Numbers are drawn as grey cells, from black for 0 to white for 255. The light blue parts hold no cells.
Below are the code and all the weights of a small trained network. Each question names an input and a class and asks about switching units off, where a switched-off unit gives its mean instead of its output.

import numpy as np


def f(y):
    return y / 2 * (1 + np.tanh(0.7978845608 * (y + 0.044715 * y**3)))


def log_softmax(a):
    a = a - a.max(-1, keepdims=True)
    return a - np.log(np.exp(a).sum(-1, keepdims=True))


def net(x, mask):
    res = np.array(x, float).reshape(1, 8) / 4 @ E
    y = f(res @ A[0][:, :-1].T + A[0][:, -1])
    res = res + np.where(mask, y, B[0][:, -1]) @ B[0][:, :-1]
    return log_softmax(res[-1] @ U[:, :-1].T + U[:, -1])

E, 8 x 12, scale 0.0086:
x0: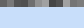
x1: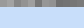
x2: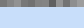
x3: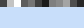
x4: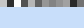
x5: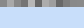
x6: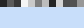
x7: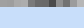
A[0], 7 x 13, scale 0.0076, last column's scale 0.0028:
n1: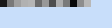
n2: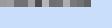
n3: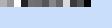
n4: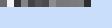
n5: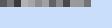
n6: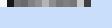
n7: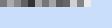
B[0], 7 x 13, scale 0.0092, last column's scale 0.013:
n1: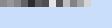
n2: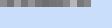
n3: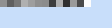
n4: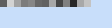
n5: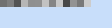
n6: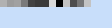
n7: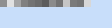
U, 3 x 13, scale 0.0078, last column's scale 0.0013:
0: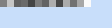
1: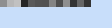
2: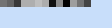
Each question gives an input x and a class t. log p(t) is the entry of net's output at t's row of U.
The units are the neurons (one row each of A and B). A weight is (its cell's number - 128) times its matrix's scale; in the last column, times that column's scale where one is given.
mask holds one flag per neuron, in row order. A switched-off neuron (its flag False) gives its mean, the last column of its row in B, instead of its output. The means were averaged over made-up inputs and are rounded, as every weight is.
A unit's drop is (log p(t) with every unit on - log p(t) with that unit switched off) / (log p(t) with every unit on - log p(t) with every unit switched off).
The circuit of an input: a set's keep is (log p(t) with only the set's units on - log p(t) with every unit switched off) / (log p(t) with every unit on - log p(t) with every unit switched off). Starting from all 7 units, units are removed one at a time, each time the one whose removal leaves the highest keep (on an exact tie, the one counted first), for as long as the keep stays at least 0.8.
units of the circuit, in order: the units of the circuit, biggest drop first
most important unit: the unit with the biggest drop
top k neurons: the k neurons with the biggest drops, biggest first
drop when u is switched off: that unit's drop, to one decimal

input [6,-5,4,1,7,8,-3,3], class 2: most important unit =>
n3
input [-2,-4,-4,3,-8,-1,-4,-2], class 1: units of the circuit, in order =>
[n4 n5]
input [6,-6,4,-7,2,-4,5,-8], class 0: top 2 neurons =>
[n6 n3]
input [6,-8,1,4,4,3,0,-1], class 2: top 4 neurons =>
[n3 n6 n7 n4]
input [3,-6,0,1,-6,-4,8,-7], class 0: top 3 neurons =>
[n1 n3 n4]
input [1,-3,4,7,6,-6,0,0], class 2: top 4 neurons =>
[n3 n6 n7 n4]
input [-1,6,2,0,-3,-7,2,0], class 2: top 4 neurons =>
[n6 n7 n1 n5]
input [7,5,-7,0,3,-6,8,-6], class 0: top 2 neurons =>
[n1 n3]
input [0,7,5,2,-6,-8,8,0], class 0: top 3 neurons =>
[n1 n3 n4]
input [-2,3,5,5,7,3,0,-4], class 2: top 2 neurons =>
[n3 n6]
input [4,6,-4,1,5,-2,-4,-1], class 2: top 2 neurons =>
[n3 n1]
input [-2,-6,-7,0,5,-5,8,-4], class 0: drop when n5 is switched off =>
0.0
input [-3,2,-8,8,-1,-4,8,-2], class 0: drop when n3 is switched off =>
0.1
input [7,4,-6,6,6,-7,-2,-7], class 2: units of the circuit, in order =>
[n3]
